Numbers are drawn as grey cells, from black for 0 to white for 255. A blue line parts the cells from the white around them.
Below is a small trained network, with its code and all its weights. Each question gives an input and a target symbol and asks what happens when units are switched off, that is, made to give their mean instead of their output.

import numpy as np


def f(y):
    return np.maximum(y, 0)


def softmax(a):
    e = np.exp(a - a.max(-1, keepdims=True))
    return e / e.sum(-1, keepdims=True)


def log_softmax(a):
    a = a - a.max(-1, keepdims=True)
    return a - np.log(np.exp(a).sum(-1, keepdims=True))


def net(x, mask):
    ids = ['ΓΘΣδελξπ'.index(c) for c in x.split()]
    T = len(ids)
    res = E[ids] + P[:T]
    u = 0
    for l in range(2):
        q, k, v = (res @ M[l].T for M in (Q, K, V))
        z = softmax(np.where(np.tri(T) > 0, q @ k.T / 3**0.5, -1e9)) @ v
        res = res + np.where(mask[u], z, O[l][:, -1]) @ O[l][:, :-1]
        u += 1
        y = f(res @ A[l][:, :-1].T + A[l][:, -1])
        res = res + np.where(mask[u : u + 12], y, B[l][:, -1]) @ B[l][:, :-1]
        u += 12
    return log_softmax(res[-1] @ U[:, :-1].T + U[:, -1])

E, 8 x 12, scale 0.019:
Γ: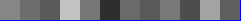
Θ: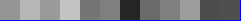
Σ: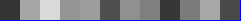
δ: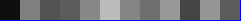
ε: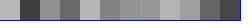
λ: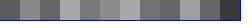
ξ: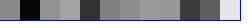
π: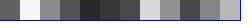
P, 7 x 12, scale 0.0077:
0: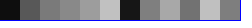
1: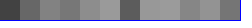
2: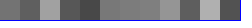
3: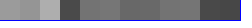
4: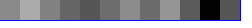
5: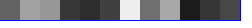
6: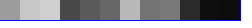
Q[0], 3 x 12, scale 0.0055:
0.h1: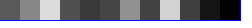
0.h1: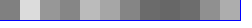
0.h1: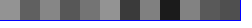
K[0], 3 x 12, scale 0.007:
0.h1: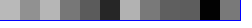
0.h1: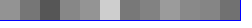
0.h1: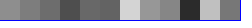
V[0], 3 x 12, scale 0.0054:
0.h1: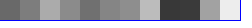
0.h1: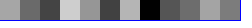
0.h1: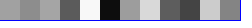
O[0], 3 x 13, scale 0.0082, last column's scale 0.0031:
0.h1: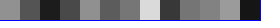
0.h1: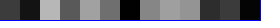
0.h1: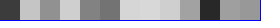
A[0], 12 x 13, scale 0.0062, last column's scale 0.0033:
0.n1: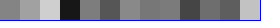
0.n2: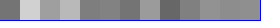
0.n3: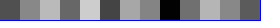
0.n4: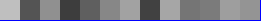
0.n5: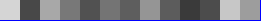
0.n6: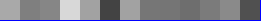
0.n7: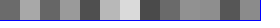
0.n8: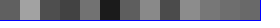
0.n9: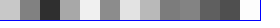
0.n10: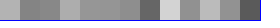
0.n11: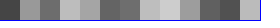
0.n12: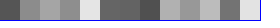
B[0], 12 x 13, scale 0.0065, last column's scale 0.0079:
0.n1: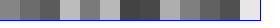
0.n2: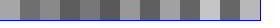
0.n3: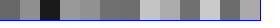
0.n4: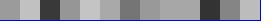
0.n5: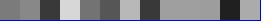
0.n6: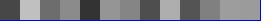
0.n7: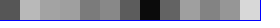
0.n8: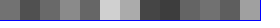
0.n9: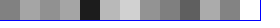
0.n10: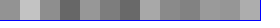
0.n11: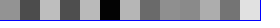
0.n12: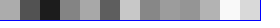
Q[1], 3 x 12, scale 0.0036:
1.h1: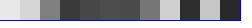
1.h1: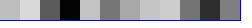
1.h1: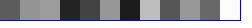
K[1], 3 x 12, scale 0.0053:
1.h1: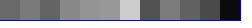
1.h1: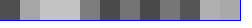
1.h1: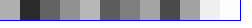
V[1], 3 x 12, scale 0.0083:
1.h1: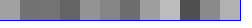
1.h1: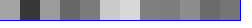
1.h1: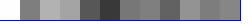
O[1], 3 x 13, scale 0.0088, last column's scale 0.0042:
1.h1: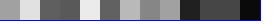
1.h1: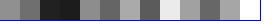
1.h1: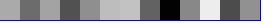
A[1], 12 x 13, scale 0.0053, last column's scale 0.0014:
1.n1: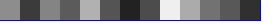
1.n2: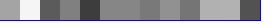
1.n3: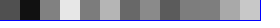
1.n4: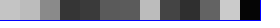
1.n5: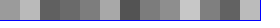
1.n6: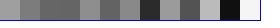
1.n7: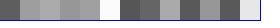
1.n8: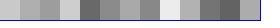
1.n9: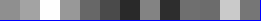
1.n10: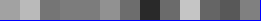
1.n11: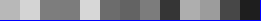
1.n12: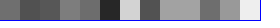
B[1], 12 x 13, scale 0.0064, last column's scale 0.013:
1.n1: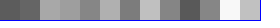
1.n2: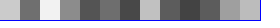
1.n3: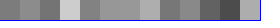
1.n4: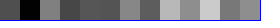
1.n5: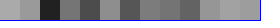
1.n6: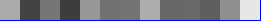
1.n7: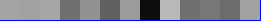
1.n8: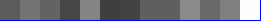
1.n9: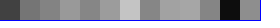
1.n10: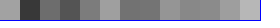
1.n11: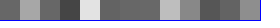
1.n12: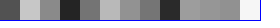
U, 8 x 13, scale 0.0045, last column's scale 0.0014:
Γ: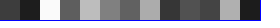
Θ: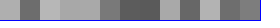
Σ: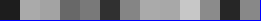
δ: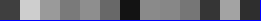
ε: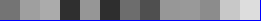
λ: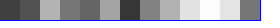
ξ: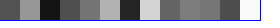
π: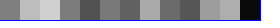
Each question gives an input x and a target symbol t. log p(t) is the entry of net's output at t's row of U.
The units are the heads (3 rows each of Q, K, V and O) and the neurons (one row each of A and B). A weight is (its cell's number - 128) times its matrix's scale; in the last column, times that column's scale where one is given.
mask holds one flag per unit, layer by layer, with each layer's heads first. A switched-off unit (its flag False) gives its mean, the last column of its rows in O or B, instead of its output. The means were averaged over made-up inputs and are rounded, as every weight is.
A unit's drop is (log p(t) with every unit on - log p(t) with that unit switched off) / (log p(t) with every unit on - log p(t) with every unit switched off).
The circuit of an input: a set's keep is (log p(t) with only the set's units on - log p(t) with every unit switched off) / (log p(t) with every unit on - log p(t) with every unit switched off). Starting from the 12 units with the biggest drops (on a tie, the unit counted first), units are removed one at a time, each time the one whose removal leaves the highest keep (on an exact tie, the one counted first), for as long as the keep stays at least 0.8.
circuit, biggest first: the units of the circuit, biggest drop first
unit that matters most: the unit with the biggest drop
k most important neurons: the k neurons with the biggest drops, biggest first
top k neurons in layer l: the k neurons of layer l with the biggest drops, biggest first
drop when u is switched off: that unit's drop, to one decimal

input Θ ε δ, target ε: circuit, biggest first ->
1.n7; 0.n7; 0.h1
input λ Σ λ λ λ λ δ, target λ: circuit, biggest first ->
1.h1; 0.n7
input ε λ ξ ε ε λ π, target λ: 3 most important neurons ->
0.n7; 1.n4; 0.n2
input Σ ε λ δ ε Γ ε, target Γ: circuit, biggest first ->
0.h1; 1.n1
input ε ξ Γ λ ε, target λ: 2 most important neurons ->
0.n12; 1.n1
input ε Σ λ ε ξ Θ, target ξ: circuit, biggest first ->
0.h1; 0.n11
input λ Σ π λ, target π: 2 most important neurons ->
1.n2; 0.n9
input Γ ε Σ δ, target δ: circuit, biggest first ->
1.h1
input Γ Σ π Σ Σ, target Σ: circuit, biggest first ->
1.h1; 0.h1; 1.n9; 1.n1
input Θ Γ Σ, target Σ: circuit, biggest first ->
0.h1; 1.n1; 0.n3
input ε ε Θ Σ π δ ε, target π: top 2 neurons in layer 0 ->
0.n9; 0.n6
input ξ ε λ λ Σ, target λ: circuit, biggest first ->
1.h1; 0.n12
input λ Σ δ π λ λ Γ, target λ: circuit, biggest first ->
1.h1; 0.n7
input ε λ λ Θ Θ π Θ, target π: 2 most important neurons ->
1.n2; 0.n9
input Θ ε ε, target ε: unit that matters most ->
0.h1
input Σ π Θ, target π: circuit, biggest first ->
0.h1; 1.n2
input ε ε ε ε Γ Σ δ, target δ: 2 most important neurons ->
0.n1; 0.n12
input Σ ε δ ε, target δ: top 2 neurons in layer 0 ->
0.n7; 0.n10
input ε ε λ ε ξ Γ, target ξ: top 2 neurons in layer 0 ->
0.n11; 0.n8
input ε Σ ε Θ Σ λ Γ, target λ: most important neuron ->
0.n12
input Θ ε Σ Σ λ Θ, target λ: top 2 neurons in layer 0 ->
0.n12; 0.n9
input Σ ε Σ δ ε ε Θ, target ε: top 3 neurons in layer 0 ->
0.n4; 0.n9; 0.n2
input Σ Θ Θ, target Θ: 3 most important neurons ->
1.n12; 1.n7; 1.n8
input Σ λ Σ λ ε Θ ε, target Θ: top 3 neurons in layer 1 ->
1.n12; 1.n7; 1.n1
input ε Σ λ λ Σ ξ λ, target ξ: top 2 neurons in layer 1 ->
1.n3; 1.n1
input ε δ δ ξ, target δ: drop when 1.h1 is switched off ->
1.1
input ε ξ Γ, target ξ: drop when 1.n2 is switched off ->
0.2
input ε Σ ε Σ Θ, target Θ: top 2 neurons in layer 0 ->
0.n2; 0.n12
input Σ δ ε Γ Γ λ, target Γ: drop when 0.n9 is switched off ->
0.3
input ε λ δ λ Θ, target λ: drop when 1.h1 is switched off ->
0.5
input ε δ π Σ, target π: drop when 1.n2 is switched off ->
0.5
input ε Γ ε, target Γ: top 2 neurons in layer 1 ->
1.n1; 1.n6
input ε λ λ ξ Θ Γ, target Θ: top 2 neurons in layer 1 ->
1.n12; 1.n8
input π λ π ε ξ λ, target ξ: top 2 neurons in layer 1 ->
1.n1; 1.n7
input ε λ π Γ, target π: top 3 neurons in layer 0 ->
0.n6; 0.n1; 0.n9
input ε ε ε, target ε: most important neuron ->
1.n8
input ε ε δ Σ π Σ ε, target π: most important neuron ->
0.n9
